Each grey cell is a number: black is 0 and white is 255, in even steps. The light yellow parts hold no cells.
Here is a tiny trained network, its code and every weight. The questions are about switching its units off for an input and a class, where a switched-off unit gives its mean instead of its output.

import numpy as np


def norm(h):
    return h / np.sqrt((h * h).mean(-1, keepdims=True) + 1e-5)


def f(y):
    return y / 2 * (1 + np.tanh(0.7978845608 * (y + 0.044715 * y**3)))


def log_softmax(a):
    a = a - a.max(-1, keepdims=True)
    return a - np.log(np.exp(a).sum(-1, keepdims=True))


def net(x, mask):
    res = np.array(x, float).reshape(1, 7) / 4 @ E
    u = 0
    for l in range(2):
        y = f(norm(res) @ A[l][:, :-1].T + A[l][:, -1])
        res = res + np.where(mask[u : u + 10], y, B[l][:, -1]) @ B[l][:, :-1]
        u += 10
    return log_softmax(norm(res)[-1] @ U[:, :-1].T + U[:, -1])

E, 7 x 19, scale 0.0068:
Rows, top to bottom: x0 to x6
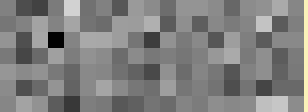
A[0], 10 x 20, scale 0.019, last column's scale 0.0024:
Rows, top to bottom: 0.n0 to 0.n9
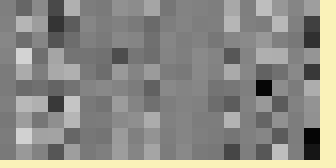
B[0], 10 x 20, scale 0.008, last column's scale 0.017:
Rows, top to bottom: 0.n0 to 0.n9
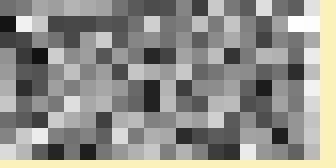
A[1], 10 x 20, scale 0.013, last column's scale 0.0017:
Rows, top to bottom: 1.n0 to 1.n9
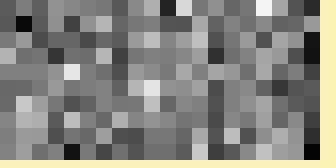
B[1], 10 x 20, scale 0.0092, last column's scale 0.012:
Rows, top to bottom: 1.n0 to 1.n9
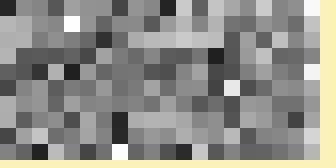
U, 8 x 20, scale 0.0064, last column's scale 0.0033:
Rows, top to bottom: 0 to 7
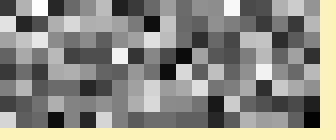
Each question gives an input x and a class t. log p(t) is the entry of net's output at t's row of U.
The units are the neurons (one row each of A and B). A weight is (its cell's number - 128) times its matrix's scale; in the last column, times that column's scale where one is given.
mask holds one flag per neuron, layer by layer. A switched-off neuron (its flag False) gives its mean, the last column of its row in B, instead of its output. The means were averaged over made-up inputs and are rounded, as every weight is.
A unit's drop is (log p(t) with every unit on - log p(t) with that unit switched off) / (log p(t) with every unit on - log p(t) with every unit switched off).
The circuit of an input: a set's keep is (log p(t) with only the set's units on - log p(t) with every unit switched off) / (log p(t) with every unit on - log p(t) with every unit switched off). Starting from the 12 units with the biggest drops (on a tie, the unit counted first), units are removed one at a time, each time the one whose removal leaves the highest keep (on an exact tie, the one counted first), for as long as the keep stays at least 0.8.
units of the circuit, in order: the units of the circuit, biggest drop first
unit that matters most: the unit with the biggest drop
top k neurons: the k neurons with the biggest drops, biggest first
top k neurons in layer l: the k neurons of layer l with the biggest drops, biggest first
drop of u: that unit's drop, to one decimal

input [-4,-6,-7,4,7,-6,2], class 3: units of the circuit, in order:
[0.n8]
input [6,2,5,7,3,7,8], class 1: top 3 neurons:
[0.n1, 1.n1, 1.n0]
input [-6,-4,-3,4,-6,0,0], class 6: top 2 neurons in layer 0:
[0.n1, 0.n4]
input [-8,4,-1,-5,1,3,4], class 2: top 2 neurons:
[0.n8, 1.n7]
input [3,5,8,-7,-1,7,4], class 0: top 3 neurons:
[0.n1, 0.n6, 1.n8]
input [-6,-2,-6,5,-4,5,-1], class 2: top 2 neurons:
[0.n8, 0.n5]
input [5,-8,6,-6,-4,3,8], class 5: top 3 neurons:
[0.n9, 1.n2, 0.n6]
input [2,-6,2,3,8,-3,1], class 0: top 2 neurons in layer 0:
[0.n9, 0.n1]
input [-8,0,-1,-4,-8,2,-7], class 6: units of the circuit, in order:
[1.n5, 0.n4]
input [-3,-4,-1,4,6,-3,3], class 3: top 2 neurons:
[1.n9, 0.n3]
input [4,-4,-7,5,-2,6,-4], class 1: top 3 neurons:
[0.n1, 0.n9, 1.n0]
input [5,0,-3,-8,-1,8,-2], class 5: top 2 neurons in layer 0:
[0.n9, 0.n0]
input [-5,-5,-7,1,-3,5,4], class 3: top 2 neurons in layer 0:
[0.n8, 0.n0]
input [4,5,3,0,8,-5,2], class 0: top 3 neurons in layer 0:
[0.n6, 0.n1, 0.n7]
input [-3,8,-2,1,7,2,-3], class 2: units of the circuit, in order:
[0.n8]
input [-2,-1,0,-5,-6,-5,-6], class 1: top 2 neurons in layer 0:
[0.n6, 0.n1]
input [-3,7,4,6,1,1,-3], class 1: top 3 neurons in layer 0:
[0.n1, 0.n6, 0.n3]
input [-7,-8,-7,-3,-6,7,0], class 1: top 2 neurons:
[0.n1, 0.n5]
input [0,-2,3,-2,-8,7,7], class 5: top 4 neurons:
[0.n9, 1.n2, 0.n6, 0.n0]
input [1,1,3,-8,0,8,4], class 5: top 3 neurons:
[0.n9, 1.n2, 0.n1]
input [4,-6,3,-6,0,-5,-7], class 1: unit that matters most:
0.n5
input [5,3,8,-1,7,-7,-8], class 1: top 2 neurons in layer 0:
[0.n1, 0.n6]
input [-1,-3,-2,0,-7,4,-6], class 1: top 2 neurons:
[0.n5, 0.n1]
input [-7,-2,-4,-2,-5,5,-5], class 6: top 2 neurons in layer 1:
[1.n5, 1.n1]
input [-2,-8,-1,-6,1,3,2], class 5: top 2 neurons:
[0.n1, 0.n0]
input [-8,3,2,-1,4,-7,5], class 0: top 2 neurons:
[0.n1, 0.n6]
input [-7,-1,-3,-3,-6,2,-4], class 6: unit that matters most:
0.n4
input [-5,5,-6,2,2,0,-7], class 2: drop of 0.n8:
0.9
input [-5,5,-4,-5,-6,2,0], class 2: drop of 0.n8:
0.9
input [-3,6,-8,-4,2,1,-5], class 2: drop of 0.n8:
1.2
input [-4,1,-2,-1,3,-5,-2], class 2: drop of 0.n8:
1.1
